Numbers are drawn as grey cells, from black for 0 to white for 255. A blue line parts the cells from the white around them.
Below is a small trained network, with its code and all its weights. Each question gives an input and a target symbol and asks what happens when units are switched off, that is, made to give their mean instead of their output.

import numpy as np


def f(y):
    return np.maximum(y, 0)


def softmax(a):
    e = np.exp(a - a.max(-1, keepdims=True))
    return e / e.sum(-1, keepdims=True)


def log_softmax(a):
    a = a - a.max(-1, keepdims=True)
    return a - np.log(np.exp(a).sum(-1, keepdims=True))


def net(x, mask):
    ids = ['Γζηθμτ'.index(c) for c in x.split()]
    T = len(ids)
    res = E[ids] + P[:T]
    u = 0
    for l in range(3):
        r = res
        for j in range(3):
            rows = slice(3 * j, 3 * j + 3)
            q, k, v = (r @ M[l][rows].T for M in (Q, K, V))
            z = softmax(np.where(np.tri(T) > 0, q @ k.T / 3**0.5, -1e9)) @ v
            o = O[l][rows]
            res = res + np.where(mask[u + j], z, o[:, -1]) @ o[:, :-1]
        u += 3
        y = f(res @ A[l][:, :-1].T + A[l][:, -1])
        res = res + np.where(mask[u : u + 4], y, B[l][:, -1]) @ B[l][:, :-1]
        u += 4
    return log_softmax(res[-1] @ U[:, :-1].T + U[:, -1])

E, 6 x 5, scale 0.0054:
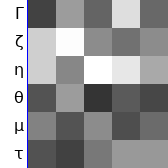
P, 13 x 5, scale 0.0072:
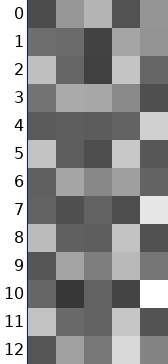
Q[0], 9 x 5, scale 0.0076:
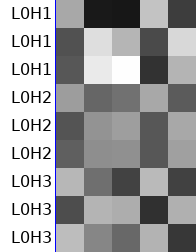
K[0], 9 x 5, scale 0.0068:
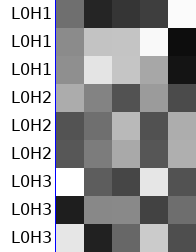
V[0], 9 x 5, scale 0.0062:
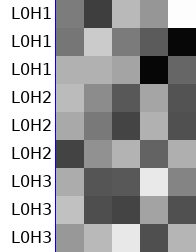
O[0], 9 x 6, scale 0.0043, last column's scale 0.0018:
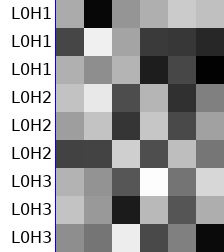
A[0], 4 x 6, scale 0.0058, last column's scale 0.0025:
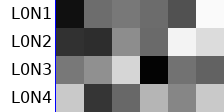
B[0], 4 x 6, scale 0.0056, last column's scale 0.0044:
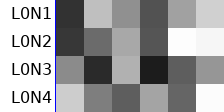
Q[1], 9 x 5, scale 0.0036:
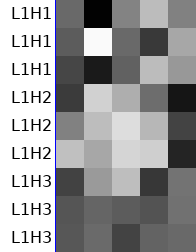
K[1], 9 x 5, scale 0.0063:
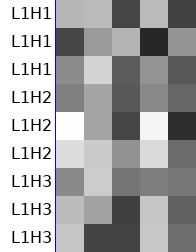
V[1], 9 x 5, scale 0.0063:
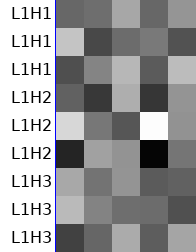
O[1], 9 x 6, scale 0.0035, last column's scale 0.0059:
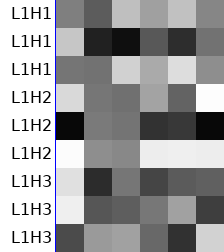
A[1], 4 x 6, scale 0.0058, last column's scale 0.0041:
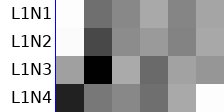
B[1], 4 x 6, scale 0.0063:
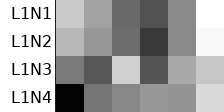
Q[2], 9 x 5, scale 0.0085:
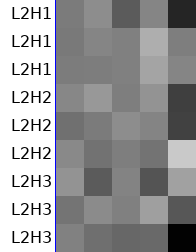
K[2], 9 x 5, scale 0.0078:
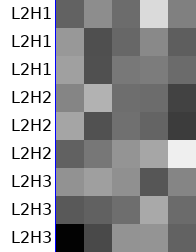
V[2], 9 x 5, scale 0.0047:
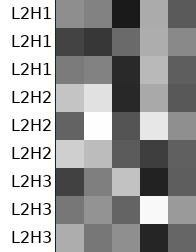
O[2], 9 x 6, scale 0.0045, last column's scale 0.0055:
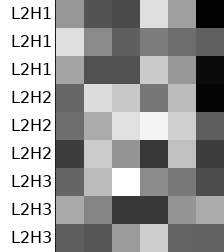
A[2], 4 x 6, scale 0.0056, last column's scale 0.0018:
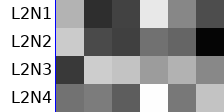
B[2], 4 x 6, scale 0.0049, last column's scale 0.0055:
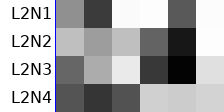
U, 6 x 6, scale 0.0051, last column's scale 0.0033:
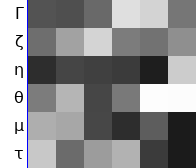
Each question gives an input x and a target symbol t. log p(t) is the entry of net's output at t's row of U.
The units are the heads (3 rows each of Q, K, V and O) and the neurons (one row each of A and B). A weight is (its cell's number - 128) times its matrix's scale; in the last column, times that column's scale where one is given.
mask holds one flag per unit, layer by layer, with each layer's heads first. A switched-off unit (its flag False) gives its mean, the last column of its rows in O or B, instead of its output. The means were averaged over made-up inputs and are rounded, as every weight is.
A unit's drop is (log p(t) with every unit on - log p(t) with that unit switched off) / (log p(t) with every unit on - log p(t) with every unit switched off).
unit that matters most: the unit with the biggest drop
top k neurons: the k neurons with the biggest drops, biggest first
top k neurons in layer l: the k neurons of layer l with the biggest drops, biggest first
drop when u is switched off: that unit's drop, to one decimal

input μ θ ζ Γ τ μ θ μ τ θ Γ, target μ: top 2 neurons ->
L0N3, L0N2
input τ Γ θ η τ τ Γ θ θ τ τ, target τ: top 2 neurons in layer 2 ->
L2N1, L2N2
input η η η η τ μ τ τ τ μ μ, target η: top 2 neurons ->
L1N3, L0N3
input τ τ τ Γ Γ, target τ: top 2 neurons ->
L0N2, L2N2
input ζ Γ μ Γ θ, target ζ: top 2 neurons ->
L0N3, L2N3
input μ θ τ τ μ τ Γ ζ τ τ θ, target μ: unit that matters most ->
L1H2
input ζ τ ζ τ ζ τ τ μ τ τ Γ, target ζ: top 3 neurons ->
L0N3, L2N3, L1N3
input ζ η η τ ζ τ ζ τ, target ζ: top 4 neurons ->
L0N3, L1N3, L2N3, L1N2
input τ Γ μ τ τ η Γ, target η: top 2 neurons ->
L0N2, L2N3
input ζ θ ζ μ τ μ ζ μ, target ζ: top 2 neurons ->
L0N3, L1N3
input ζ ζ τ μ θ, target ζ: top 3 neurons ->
L0N3, L2N3, L1N2
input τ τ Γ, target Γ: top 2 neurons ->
L2N4, L1N2
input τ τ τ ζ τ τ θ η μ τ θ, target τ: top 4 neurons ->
L0N2, L2N1, L2N2, L1N4
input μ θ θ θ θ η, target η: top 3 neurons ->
L0N2, L0N4, L0N1
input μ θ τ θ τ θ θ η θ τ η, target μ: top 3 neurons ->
L0N3, L0N2, L1N3
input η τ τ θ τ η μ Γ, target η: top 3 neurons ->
L1N3, L0N3, L0N2
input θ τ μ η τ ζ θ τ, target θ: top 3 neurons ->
L0N3, L0N2, L0N1
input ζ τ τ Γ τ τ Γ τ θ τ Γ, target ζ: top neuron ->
L0N3
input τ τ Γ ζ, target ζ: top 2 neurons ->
L0N2, L2N3
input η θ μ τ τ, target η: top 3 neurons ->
L1N3, L0N3, L0N2
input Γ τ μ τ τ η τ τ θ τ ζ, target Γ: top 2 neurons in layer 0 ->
L0N4, L0N2
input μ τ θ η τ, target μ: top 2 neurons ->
L0N3, L1N3
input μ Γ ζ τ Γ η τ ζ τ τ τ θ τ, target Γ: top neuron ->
L1N2
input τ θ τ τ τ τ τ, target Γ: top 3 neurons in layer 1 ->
L1N2, L1N1, L1N4
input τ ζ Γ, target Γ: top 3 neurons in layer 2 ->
L2N4, L2N2, L2N3
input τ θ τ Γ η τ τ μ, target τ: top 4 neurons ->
L0N2, L2N1, L1N4, L2N2
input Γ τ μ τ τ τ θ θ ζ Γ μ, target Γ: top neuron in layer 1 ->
L1N4
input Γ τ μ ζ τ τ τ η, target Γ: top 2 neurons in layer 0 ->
L0N2, L0N4
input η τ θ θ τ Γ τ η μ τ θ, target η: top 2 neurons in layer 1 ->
L1N3, L1N4
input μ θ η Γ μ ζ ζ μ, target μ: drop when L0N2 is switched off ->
0.3
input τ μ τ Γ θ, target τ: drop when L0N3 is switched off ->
0.1
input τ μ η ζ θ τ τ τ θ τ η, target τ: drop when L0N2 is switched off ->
0.4
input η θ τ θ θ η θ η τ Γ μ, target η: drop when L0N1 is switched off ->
0.1
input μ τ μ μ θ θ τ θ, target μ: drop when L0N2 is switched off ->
0.6
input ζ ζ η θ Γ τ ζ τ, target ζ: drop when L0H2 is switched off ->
0.2
